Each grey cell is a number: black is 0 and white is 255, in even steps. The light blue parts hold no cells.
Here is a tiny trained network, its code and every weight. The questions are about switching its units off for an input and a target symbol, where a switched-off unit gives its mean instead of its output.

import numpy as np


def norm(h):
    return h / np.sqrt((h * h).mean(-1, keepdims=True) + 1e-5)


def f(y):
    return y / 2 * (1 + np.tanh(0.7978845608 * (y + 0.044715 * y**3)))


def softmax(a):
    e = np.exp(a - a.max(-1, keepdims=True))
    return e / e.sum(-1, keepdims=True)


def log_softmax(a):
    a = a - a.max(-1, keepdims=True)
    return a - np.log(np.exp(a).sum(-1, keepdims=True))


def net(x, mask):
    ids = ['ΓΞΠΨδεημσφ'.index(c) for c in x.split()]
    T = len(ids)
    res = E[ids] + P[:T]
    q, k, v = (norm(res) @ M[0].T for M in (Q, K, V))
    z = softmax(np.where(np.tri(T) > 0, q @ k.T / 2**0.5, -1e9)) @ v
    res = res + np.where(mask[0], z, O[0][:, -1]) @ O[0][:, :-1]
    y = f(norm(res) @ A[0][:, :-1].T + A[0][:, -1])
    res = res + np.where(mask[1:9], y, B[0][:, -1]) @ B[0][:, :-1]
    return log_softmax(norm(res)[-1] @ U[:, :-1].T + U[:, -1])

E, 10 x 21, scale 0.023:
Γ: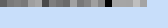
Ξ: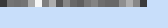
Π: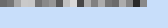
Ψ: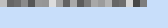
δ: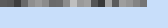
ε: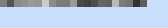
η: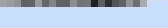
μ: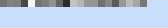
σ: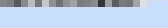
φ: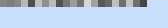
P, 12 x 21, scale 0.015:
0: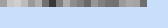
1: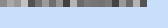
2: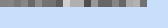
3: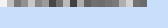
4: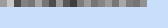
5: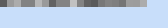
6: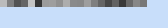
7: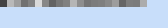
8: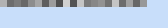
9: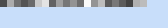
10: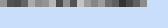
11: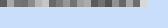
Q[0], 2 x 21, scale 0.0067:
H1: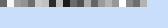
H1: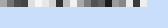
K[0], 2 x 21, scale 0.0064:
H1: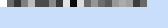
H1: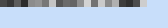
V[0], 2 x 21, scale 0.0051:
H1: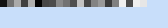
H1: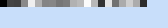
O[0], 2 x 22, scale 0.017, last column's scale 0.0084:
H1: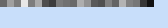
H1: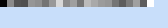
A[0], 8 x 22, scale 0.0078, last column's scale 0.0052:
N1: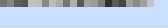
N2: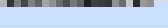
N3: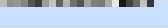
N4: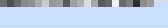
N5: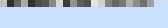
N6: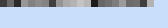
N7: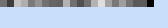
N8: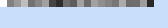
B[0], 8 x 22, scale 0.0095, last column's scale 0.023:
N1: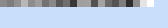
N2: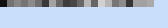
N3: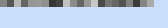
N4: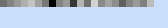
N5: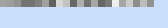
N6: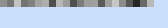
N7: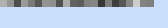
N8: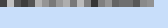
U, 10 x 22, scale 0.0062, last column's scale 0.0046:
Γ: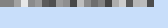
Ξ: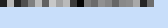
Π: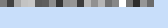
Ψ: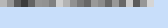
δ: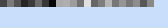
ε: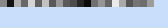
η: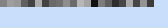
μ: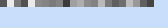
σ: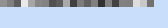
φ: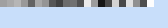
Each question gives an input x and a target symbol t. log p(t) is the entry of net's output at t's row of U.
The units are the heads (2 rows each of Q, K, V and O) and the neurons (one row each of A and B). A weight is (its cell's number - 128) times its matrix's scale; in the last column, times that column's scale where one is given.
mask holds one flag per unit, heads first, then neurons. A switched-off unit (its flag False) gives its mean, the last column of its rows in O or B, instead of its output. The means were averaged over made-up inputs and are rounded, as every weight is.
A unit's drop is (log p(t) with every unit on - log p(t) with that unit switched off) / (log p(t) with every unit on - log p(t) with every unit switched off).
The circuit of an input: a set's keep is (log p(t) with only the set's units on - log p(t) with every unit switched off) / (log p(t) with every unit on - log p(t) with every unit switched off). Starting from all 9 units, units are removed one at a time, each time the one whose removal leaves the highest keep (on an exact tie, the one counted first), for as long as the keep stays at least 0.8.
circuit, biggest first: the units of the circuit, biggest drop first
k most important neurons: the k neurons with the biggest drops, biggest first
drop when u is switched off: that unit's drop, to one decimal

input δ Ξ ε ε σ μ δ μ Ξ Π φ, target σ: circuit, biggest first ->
[N4 N6]
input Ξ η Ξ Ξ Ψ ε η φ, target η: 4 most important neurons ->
[N8 N2 N6 N5]
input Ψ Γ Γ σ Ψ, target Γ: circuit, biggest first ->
[H1 N5]
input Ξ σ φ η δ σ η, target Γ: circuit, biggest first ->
[H1 N1]
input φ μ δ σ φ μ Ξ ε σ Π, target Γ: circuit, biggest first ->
[H1 N3 N4]
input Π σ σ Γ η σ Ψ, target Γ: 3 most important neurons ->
[N1 N5 N3]
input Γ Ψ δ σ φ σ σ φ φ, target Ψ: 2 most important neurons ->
[N2 N5]
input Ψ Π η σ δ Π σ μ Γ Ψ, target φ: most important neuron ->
[N1]
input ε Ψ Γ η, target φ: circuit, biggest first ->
[H1 N1]
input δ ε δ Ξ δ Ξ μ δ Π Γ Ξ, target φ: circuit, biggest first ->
[H1 N6 N1]
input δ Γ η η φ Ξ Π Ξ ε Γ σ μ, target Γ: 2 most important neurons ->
[N1 N3]
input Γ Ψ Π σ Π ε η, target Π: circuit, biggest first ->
[H1 N2]
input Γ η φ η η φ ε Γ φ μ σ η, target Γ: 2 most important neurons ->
[N1 N3]
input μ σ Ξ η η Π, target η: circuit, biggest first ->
[N8 H1]
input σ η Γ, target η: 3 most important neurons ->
[N8 N4 N1]
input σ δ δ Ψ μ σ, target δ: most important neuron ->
[N6]
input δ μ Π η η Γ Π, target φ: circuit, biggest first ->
[H1 N1 N6]
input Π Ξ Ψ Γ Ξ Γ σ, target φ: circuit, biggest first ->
[H1 N6 N1]
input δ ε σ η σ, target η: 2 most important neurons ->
[N8 N4]
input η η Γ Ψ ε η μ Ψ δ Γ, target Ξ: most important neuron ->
[N3]
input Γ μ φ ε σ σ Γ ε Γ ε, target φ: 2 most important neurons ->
[N1 N2]
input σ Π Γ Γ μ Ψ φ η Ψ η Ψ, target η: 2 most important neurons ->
[N8 N2]
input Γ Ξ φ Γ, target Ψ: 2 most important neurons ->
[N2 N5]
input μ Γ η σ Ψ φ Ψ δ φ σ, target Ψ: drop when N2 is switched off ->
0.2
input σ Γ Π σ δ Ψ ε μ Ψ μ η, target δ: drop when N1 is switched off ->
-0.1
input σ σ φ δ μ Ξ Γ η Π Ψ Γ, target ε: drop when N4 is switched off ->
0.0
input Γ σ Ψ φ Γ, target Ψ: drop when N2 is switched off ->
0.1
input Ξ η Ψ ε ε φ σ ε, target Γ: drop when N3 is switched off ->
0.2
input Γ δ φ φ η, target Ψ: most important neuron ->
[N5]
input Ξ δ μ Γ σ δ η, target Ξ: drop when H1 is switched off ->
0.9
